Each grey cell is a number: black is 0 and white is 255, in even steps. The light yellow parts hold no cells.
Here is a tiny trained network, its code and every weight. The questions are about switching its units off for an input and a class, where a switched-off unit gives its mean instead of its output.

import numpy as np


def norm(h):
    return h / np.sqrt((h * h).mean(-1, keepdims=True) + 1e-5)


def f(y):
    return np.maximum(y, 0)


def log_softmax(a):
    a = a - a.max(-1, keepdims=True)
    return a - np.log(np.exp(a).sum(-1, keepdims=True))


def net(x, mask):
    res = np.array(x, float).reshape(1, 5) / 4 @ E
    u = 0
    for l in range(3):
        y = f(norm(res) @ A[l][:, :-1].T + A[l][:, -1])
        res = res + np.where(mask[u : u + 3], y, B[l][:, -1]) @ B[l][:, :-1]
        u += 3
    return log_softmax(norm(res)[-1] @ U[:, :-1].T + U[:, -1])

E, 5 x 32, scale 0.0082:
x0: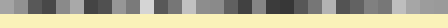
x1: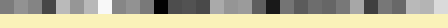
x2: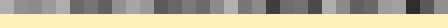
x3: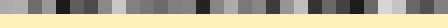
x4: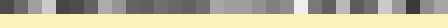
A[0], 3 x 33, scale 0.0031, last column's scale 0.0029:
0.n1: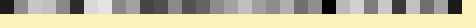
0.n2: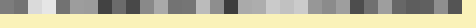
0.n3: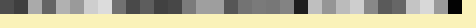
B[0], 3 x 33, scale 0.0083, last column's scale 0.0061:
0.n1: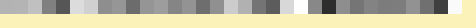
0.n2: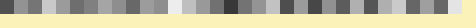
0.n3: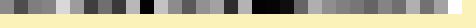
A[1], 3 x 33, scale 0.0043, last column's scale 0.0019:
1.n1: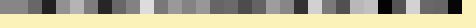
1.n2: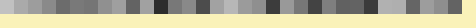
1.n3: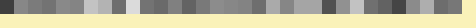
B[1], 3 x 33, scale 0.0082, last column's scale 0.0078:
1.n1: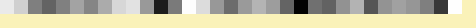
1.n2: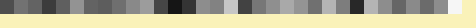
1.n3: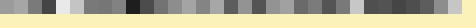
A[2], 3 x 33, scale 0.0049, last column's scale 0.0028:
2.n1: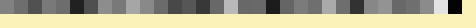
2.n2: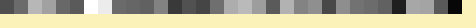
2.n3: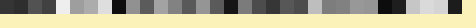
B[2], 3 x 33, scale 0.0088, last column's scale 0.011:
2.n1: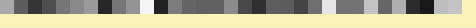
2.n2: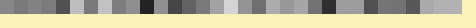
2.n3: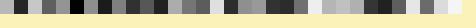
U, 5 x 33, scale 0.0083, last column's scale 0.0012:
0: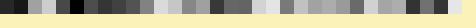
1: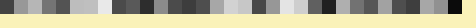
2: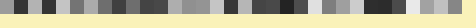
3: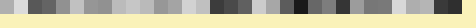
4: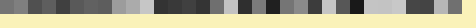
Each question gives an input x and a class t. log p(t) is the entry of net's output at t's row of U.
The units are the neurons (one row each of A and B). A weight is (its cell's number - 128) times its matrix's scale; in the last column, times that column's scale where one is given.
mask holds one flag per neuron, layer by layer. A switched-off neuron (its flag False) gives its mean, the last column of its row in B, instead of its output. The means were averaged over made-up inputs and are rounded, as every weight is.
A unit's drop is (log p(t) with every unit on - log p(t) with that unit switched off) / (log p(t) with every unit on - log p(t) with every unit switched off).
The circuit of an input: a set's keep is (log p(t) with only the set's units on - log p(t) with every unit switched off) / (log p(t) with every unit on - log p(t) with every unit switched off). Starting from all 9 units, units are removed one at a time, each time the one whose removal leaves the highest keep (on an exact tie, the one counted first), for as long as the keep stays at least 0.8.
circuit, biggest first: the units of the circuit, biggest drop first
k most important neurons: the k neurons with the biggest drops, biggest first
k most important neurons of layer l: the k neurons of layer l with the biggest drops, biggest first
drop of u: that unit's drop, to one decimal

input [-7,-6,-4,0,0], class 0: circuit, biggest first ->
0.n2
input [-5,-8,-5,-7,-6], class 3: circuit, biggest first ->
1.n1; 2.n3
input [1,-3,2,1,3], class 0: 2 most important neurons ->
0.n2; 1.n1
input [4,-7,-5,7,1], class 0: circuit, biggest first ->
1.n1; 2.n1
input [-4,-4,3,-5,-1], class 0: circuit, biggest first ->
0.n3; 2.n3
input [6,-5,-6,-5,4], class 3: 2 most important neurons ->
2.n3; 0.n3
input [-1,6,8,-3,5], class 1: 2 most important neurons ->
0.n1; 2.n2
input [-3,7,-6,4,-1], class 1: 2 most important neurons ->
0.n1; 2.n2
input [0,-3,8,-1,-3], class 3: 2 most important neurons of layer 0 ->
0.n1; 0.n2
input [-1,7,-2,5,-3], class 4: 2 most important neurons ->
1.n2; 2.n1
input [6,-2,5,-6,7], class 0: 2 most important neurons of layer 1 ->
1.n1; 1.n2
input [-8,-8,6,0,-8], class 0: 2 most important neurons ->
1.n1; 0.n2
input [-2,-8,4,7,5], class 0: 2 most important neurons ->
0.n2; 2.n1
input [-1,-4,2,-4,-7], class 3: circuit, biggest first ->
1.n1
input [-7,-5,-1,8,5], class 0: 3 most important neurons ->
0.n2; 2.n2; 1.n3
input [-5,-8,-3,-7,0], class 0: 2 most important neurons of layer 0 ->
0.n3; 0.n2
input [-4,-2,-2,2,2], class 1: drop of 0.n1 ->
0.5
